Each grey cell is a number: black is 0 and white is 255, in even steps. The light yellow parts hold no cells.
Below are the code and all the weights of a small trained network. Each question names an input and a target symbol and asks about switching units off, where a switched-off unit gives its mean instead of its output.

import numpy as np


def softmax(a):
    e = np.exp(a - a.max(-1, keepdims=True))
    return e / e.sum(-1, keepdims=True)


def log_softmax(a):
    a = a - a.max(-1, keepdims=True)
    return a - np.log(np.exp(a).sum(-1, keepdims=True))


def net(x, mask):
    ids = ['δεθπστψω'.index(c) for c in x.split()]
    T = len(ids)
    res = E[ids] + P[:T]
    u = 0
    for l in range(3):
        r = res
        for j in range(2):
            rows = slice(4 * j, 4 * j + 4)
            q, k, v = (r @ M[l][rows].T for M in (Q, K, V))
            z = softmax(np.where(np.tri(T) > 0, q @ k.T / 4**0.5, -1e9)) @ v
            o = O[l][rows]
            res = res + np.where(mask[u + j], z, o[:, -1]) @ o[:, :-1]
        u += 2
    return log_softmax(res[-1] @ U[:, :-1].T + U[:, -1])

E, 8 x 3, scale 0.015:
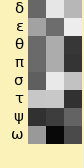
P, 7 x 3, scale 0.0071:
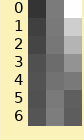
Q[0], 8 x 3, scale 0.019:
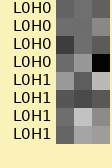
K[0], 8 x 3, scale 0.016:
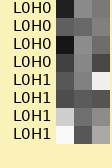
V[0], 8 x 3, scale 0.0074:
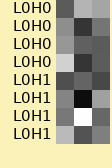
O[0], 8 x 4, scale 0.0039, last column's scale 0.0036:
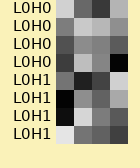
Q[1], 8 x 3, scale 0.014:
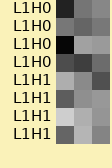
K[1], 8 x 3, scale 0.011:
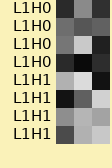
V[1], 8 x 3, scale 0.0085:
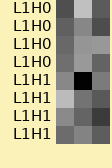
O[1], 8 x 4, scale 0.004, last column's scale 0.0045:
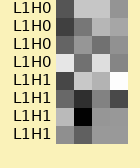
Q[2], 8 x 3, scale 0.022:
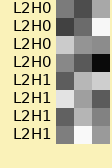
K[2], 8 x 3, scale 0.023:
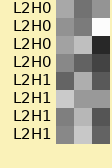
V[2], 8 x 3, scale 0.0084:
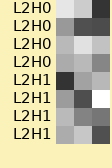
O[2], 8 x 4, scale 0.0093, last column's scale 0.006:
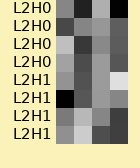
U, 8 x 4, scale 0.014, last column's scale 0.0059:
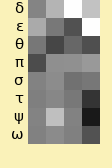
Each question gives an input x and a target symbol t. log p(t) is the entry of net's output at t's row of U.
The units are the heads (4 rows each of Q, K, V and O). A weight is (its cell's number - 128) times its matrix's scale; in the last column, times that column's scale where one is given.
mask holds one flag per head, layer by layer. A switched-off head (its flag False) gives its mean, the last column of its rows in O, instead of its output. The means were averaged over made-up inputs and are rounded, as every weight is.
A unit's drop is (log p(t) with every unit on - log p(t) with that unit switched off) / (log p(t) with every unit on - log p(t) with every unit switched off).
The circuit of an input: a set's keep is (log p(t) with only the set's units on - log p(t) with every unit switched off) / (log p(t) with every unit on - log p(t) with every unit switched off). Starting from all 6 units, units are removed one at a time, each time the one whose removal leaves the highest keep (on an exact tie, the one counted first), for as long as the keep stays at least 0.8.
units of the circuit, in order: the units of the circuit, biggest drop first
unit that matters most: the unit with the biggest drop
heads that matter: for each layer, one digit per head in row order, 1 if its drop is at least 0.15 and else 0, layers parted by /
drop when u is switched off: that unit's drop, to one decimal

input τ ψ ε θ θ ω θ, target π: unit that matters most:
L2H0
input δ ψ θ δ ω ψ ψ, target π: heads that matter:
01 / 00 / 10
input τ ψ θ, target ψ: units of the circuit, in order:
(L2H0 L2H1)
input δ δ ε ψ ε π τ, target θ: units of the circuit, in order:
(L2H0 L1H0)
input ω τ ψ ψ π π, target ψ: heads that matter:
11 / 10 / 11
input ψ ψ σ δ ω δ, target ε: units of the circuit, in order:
(L2H0 L0H1)
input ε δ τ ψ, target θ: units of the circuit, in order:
(L2H0 L0H1 L2H1 L1H1)
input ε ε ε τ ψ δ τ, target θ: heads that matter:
00 / 01 / 10
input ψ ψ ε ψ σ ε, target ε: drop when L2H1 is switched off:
0.1
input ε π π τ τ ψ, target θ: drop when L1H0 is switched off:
0.2
